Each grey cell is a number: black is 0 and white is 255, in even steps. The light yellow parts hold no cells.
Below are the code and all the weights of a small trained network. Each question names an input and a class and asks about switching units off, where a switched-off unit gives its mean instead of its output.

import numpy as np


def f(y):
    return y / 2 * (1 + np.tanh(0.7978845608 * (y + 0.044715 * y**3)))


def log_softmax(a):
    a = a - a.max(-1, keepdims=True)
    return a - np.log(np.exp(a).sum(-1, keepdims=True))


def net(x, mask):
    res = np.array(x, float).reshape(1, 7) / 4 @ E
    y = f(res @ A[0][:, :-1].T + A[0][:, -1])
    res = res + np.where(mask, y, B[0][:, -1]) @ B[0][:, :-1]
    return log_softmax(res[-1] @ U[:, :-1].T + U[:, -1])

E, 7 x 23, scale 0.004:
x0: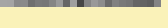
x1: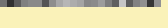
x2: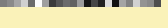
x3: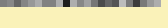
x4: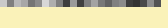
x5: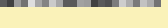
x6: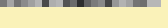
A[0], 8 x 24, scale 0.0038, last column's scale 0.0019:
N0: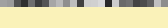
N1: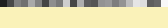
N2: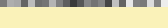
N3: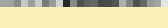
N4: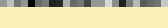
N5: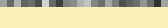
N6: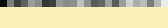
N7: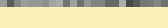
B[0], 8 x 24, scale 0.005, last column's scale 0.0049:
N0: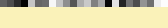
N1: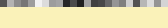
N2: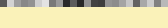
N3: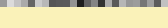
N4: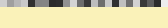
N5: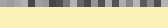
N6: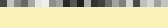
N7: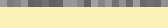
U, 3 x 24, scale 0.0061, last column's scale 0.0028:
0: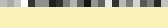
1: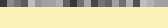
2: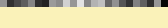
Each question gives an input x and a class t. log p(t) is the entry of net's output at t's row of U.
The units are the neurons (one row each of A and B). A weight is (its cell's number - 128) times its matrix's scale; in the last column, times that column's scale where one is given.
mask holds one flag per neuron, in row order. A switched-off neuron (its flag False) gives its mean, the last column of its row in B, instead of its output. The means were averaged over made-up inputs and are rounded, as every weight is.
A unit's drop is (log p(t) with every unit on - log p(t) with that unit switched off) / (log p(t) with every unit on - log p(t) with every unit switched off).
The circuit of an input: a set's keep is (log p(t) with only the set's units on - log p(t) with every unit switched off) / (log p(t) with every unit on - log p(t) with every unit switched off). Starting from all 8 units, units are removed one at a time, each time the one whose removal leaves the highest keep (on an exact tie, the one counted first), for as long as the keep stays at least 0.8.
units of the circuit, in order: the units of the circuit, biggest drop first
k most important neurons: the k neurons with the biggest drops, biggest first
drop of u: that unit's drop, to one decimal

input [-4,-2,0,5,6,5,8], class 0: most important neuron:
(N3)
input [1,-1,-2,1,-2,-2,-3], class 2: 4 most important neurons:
(N3; N1; N2; N6)
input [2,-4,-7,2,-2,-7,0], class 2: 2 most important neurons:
(N1; N6)
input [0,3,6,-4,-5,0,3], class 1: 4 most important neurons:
(N1; N6; N5; N3)
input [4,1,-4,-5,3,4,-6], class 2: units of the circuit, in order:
(N6; N3)
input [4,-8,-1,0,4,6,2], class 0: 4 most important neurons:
(N0; N3; N1; N6)
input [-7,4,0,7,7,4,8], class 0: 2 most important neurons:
(N3; N0)
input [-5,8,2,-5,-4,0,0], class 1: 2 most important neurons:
(N1; N6)
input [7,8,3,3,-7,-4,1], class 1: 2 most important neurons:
(N6; N5)
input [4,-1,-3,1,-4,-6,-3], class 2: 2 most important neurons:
(N0; N3)
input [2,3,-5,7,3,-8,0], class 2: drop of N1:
0.1
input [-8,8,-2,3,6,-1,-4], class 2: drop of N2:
0.2
